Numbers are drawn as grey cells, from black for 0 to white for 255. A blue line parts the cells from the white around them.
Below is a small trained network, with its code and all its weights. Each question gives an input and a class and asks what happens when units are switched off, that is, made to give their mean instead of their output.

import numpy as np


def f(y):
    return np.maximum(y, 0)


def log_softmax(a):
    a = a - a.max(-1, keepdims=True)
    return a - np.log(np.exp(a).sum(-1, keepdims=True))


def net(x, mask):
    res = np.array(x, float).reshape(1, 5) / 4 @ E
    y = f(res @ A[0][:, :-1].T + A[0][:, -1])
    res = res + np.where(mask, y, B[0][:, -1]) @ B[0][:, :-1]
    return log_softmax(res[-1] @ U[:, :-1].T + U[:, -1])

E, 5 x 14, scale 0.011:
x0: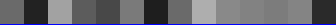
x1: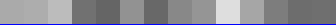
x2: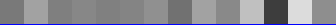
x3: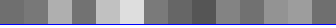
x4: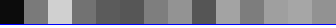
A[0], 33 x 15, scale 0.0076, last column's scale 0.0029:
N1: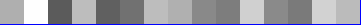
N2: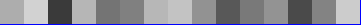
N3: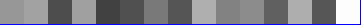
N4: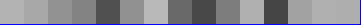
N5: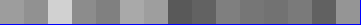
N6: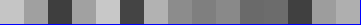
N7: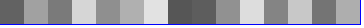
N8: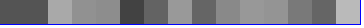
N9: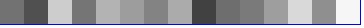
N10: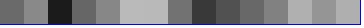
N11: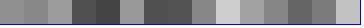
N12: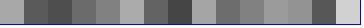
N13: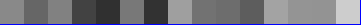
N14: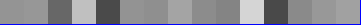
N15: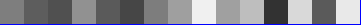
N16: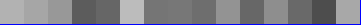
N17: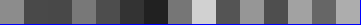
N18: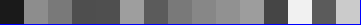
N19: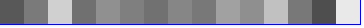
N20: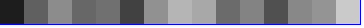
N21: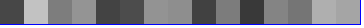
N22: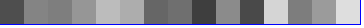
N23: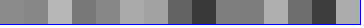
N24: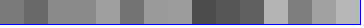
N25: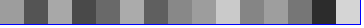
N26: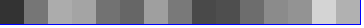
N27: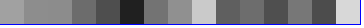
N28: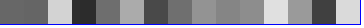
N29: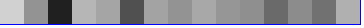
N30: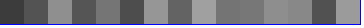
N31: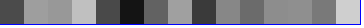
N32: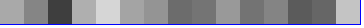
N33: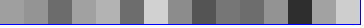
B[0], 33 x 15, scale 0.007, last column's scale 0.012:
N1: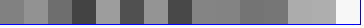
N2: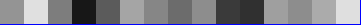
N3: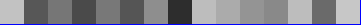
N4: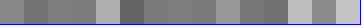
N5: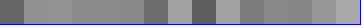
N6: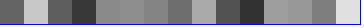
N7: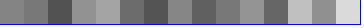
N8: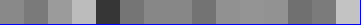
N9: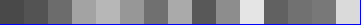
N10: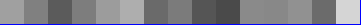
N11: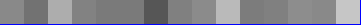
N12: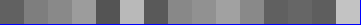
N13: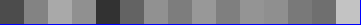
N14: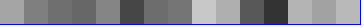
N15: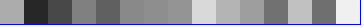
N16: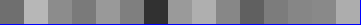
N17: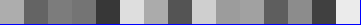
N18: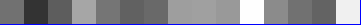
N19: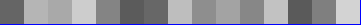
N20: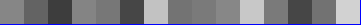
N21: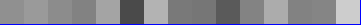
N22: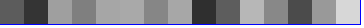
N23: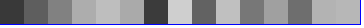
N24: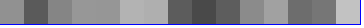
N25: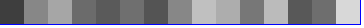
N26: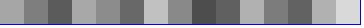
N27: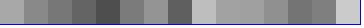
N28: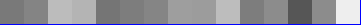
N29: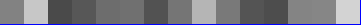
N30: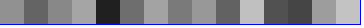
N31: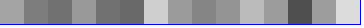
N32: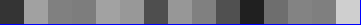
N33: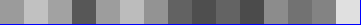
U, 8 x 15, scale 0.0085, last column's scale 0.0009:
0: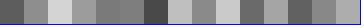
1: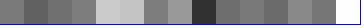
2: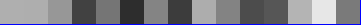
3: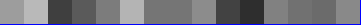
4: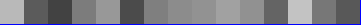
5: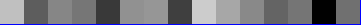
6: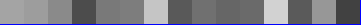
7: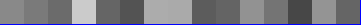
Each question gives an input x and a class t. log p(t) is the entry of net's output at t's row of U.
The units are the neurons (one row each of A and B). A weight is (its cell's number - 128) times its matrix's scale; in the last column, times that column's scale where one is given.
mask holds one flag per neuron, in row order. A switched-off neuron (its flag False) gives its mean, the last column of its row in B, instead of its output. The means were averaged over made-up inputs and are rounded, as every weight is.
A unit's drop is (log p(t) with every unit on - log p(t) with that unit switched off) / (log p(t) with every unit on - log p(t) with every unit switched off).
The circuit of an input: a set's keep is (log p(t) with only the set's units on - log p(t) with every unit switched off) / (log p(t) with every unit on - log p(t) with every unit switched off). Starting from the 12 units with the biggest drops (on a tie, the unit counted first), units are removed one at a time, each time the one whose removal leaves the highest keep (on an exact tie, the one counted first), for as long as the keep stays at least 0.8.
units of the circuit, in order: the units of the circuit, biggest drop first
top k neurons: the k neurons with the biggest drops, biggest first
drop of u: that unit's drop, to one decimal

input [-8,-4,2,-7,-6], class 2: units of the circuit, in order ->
N1
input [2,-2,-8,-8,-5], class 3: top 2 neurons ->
N2, N6
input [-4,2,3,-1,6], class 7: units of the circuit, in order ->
N26, N31
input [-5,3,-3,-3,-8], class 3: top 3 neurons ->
N32, N6, N33
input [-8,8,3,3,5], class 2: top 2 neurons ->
N1, N14
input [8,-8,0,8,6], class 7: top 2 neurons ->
N30, N26
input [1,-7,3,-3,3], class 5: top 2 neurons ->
N17, N22
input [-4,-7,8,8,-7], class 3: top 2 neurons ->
N29, N6
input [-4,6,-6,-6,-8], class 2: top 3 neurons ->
N1, N14, N10
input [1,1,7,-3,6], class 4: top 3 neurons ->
N7, N25, N12
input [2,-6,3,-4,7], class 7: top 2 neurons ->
N26, N31
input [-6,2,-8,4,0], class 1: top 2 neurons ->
N22, N23
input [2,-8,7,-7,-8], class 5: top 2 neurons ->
N17, N15
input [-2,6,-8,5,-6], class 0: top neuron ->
N23
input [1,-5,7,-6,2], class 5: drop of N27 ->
0.1
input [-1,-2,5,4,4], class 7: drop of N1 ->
0.1
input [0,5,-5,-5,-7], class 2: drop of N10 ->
0.2
